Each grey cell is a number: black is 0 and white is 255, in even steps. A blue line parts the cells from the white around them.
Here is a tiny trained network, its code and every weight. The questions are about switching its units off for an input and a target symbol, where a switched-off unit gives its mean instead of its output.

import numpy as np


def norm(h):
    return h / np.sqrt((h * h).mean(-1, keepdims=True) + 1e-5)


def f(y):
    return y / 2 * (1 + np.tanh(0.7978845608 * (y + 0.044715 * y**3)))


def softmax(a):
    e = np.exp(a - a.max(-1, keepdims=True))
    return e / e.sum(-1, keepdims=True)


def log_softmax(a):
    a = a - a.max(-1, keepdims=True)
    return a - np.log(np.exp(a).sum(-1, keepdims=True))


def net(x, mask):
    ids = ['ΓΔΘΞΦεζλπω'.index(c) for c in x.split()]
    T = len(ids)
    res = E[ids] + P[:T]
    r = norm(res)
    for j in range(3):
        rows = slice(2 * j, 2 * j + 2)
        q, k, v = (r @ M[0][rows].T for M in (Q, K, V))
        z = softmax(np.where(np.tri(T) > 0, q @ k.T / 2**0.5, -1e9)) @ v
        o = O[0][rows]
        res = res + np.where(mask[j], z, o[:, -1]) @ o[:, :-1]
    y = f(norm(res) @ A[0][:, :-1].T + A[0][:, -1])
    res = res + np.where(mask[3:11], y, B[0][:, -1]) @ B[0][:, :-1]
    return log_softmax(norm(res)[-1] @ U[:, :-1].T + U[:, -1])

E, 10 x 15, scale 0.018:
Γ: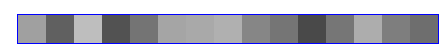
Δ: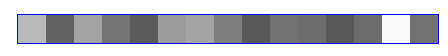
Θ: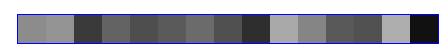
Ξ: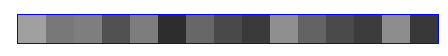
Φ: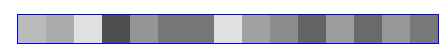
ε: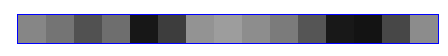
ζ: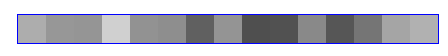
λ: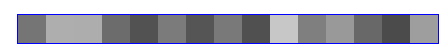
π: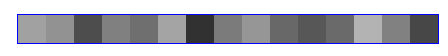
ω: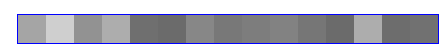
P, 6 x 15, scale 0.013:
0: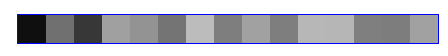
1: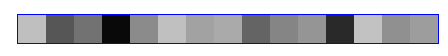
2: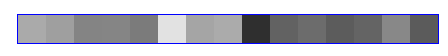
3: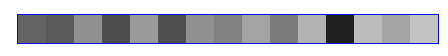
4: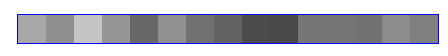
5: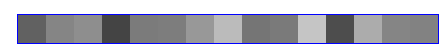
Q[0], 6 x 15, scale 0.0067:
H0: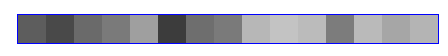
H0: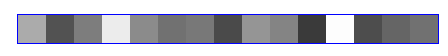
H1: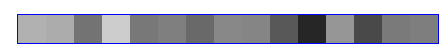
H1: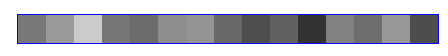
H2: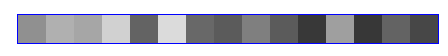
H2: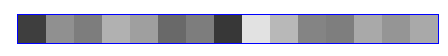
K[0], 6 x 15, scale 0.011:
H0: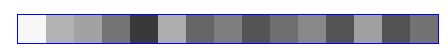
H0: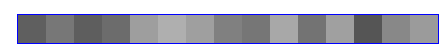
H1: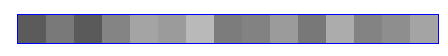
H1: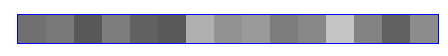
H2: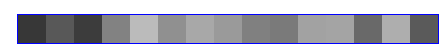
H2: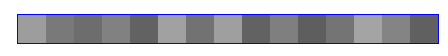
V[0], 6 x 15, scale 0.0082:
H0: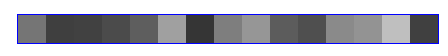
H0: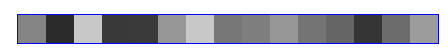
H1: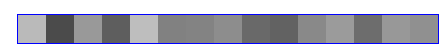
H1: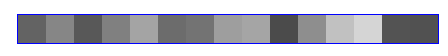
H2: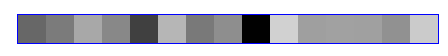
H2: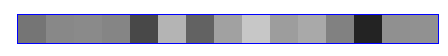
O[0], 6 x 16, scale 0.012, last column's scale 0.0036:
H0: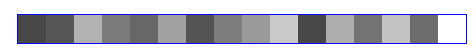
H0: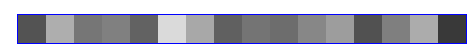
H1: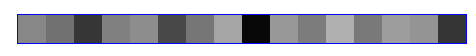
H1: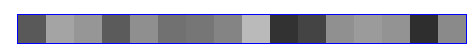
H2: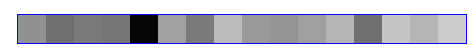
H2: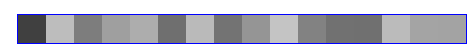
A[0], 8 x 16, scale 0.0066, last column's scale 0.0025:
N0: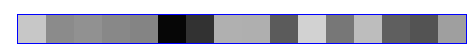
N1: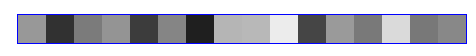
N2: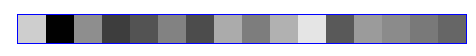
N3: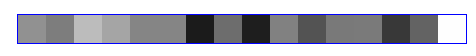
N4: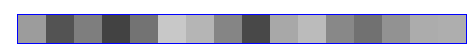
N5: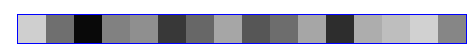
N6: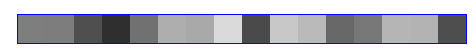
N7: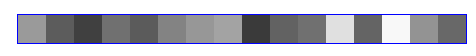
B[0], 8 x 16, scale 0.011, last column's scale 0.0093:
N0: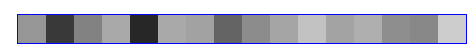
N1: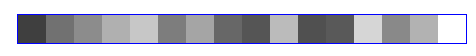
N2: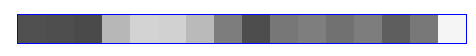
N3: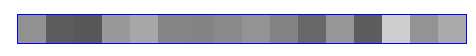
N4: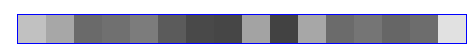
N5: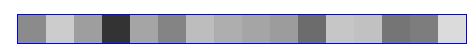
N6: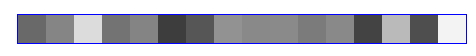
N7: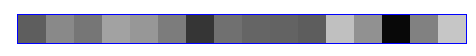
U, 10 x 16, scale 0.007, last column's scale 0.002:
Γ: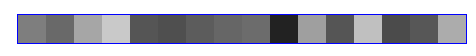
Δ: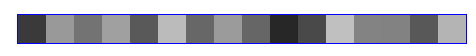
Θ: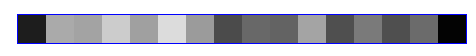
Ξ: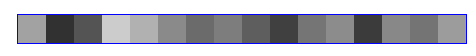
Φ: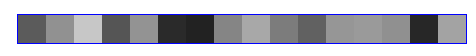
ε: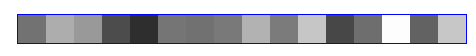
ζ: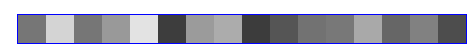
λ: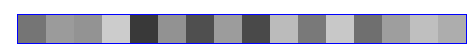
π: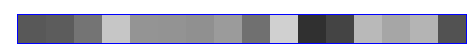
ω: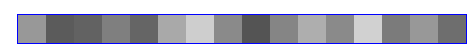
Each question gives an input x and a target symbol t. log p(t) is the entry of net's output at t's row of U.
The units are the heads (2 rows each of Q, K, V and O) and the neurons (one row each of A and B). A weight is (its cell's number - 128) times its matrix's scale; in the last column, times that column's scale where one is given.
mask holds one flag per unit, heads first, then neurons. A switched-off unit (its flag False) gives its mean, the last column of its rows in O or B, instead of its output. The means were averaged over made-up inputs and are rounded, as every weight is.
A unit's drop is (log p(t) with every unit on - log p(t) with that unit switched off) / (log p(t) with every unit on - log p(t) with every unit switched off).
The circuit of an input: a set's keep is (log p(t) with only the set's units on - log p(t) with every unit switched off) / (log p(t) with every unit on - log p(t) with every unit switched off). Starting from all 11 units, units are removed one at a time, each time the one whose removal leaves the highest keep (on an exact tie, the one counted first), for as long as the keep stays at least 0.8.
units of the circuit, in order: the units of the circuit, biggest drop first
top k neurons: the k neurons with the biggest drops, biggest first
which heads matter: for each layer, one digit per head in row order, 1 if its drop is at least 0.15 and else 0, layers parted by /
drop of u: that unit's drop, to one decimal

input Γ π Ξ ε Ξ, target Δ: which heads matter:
110
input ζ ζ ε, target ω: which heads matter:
100
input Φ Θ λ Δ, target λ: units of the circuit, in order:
H2; N7
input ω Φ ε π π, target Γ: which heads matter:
110
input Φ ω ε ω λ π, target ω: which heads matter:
100
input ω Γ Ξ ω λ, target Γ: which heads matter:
110
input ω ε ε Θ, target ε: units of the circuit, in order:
H0; N2
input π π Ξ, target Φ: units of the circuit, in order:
H0
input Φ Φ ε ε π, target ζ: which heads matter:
101
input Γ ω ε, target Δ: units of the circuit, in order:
H1; H0
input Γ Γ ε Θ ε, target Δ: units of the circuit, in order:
H0; H1
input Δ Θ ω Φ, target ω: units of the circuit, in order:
H0; N0
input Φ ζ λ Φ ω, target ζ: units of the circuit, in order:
H0; H1
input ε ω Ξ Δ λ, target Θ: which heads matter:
101
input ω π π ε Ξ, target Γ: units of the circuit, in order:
H0; N0
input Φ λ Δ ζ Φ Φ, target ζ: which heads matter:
010
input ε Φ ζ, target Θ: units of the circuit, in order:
H0; H1
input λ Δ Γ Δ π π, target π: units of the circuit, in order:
N1; H0
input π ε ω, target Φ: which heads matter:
110
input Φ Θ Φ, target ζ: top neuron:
N6
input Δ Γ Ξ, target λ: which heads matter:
111
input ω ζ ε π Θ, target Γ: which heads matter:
110
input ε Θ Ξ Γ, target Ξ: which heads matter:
111
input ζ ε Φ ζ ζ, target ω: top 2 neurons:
N0; N5
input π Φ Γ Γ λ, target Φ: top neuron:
N2
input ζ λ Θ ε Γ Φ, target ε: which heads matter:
100
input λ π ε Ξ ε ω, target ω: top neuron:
N0
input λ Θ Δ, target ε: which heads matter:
111
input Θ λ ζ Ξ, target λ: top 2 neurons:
N6; N7
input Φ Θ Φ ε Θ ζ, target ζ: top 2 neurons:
N5; N0
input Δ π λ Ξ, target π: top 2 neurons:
N1; N2
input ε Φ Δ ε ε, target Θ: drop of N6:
0.1
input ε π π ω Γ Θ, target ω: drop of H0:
0.4
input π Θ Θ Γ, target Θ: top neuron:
N2
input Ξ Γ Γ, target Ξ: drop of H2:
0.5
